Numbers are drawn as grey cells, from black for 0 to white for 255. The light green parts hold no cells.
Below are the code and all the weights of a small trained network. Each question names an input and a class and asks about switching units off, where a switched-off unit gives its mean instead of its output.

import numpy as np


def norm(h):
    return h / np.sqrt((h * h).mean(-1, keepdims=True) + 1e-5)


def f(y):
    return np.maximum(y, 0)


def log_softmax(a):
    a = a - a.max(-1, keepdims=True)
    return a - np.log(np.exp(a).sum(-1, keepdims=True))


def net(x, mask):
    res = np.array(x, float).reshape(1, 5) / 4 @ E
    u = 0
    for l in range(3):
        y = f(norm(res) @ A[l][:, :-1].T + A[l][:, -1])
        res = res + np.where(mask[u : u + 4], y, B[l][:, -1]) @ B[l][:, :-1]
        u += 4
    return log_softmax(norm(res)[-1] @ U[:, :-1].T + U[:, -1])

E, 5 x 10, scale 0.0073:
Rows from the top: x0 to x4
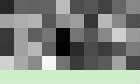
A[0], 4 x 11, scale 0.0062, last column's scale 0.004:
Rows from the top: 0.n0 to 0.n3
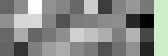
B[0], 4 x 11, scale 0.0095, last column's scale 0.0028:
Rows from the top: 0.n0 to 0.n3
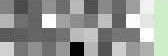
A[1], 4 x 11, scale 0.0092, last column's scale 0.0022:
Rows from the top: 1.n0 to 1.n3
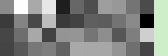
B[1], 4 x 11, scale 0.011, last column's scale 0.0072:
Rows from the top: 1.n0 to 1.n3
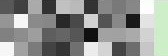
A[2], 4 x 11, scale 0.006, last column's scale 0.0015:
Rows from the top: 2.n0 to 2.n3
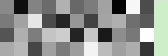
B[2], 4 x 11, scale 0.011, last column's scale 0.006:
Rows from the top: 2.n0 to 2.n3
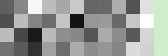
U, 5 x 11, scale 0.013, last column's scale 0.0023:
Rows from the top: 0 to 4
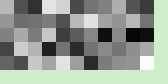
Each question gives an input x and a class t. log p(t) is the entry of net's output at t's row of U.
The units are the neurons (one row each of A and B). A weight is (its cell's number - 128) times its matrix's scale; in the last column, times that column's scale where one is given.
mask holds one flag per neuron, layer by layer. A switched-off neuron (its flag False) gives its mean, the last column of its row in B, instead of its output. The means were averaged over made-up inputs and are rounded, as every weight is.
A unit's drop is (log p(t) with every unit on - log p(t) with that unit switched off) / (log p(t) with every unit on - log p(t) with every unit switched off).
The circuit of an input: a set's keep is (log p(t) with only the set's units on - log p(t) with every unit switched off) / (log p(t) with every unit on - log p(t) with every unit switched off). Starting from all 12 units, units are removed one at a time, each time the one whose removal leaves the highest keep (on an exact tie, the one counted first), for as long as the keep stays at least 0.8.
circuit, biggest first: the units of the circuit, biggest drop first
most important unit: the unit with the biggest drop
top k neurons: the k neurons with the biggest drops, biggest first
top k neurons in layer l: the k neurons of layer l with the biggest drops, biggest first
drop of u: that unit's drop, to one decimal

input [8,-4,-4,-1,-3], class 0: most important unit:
0.n3
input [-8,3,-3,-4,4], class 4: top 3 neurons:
[1.n1; 1.n0; 1.n3]
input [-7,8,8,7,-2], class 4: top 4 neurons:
[1.n0; 0.n1; 1.n3; 0.n2]
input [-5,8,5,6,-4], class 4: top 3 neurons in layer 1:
[1.n0; 1.n1; 1.n3]
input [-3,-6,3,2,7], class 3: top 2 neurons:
[1.n0; 1.n1]
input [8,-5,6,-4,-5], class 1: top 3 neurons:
[1.n0; 2.n1; 1.n3]
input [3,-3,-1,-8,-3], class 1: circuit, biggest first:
[0.n2; 1.n3]
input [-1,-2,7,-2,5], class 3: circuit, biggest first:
[1.n0; 1.n1]
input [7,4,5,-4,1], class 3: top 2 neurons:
[0.n1; 0.n3]
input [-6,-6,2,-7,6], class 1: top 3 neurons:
[2.n3; 2.n2; 1.n2]
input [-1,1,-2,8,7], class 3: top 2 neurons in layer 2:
[2.n1; 2.n0]
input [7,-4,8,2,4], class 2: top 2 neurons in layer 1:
[1.n1; 1.n2]
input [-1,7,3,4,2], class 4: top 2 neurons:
[1.n0; 0.n1]
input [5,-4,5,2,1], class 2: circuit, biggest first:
[1.n1]
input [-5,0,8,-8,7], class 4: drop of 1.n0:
0.7
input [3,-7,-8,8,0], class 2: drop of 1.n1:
0.2
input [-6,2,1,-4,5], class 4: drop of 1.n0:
0.5
